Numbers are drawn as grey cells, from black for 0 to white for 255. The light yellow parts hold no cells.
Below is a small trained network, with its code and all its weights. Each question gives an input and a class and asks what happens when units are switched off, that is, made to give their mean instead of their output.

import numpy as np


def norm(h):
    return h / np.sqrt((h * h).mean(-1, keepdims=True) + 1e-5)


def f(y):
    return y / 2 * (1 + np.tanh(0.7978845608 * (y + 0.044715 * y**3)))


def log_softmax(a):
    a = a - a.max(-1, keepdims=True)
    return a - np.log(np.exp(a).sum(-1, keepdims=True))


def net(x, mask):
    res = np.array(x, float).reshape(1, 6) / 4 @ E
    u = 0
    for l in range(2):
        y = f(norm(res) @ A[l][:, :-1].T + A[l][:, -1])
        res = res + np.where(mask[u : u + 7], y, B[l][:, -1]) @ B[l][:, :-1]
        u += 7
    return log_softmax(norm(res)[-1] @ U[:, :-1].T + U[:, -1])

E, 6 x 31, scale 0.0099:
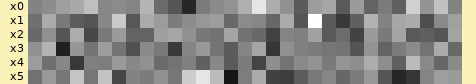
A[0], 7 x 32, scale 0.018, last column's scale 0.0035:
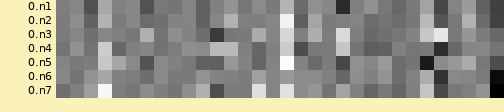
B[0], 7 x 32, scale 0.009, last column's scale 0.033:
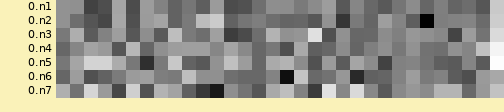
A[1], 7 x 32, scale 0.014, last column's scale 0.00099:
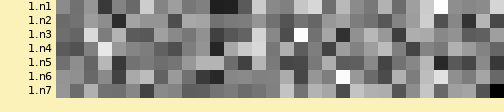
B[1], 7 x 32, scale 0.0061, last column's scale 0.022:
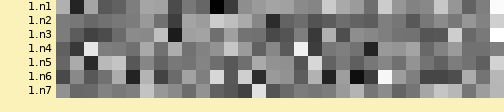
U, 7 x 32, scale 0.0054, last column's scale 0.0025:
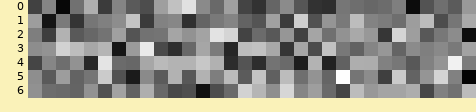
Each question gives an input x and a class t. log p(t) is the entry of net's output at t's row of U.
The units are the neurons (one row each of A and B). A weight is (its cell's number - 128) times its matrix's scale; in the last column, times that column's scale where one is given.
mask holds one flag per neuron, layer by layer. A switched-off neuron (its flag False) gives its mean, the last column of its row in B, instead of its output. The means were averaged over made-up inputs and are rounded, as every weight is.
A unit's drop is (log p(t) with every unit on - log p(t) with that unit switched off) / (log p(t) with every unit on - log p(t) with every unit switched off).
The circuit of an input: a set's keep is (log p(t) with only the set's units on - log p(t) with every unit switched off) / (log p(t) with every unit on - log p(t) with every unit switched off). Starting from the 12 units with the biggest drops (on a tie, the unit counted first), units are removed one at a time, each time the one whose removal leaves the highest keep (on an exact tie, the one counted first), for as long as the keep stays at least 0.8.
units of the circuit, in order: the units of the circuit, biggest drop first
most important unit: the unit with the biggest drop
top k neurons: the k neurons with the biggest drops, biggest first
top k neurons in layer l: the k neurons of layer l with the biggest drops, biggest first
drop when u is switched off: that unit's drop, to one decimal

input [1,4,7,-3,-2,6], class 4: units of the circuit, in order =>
[0.n4]
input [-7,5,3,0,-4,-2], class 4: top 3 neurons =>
[0.n4 0.n1 0.n2]
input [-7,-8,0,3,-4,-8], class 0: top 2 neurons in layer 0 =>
[0.n7 0.n3]
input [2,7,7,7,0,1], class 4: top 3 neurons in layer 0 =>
[0.n4 0.n5 0.n1]
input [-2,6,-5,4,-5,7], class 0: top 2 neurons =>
[0.n2 0.n7]
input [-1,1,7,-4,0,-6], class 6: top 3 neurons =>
[1.n6 0.n3 0.n2]
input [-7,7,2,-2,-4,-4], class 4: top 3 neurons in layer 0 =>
[0.n1 0.n2 0.n7]
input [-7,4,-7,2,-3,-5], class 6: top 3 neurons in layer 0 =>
[0.n5 0.n4 0.n7]
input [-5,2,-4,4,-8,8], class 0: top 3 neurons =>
[0.n2 0.n7 0.n1]
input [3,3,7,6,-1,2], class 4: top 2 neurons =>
[0.n4 0.n5]
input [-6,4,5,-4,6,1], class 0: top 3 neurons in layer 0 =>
[0.n7 0.n4 0.n5]
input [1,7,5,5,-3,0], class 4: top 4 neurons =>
[0.n4 0.n5 0.n1 1.n1]
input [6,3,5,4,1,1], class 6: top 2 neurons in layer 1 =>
[1.n3 1.n2]
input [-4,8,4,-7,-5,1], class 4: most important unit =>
0.n5
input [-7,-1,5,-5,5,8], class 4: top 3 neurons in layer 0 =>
[0.n4 0.n1 0.n2]
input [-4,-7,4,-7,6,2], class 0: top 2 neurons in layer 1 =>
[1.n5 1.n1]
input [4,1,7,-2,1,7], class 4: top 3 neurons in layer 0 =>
[0.n4 0.n1 0.n3]
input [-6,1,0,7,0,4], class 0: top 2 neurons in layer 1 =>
[1.n5 1.n1]
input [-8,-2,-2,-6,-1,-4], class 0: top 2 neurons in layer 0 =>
[0.n7 0.n3]
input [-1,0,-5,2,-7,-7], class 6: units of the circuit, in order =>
[0.n3]
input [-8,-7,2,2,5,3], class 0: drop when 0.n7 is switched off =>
0.1
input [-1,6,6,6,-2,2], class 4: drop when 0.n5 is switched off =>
0.1
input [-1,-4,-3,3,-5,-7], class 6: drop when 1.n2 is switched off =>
0.2
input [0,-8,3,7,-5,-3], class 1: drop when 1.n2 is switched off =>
-0.1
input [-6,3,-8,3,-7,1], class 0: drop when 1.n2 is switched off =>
0.0
